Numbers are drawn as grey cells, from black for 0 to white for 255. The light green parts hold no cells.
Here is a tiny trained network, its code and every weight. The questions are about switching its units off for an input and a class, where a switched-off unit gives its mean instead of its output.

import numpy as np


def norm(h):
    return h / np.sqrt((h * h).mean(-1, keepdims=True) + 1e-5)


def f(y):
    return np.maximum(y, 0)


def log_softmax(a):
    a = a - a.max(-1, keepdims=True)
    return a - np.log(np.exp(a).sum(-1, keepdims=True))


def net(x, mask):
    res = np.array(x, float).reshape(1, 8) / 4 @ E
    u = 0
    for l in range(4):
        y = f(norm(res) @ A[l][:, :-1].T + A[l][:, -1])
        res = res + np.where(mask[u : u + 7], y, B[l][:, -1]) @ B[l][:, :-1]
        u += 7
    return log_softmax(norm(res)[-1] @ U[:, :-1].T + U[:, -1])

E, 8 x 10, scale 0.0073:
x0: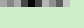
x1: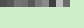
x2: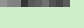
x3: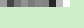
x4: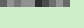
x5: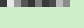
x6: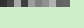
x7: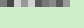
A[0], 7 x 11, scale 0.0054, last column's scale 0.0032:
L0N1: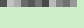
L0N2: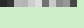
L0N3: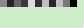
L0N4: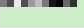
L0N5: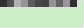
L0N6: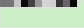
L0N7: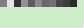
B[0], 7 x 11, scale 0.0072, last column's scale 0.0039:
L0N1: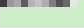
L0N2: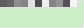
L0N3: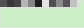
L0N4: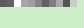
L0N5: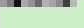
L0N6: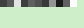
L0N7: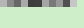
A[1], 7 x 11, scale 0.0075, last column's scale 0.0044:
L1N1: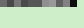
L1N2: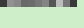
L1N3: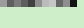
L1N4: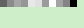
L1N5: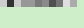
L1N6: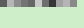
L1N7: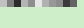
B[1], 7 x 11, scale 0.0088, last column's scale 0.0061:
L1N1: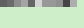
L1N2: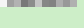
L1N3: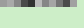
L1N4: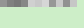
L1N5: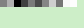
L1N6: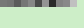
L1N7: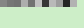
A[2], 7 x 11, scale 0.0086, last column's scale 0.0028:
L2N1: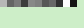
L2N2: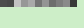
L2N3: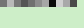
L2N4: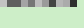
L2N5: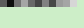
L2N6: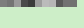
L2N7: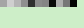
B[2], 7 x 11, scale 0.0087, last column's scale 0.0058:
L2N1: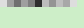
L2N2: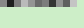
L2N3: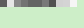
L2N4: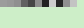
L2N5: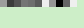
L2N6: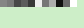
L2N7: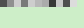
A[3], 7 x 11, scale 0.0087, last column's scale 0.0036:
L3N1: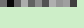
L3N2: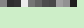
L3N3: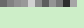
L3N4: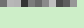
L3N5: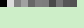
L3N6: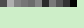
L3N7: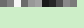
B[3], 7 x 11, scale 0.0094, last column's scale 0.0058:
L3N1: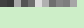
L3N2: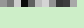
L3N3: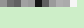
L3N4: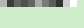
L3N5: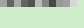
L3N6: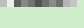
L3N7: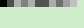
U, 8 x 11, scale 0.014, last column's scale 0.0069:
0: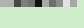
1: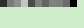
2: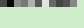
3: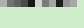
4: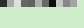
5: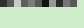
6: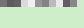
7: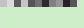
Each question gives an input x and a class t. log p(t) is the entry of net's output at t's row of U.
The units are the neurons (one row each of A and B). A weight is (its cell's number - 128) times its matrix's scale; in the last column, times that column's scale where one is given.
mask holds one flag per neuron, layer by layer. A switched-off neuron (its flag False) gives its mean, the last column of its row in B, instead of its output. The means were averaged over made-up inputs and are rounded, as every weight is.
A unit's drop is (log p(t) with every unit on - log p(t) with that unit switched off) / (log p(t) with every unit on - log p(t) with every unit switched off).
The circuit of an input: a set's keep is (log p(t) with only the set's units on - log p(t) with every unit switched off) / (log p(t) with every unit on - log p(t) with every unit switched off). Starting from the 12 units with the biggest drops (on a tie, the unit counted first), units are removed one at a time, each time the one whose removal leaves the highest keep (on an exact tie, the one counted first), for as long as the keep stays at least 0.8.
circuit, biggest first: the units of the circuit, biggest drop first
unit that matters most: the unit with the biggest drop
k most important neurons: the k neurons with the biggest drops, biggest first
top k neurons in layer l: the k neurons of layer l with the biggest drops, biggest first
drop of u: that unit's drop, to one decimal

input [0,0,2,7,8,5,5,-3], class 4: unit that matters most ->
L1N5
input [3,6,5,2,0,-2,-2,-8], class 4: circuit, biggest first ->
L2N7, L1N5
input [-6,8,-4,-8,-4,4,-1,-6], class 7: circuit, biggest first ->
L1N7, L3N6
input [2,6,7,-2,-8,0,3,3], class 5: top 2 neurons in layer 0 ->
L0N6, L0N4
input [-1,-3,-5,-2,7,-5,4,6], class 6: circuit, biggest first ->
L1N4, L2N5
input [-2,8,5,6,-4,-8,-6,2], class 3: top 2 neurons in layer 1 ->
L1N7, L1N5
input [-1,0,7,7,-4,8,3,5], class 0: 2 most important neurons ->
L1N5, L2N1
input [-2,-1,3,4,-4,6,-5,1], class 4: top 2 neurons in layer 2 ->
L2N7, L2N3
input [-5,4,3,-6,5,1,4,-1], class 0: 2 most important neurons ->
L3N3, L3N6
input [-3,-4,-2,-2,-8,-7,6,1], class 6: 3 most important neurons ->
L1N4, L2N5, L3N3
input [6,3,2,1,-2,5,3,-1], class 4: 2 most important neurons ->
L1N5, L2N7
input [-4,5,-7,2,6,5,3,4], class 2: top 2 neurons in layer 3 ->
L3N2, L3N6
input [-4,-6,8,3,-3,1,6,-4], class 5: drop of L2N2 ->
0.0
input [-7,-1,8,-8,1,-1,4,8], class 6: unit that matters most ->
L3N3
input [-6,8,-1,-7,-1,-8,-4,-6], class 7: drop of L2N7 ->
0.1
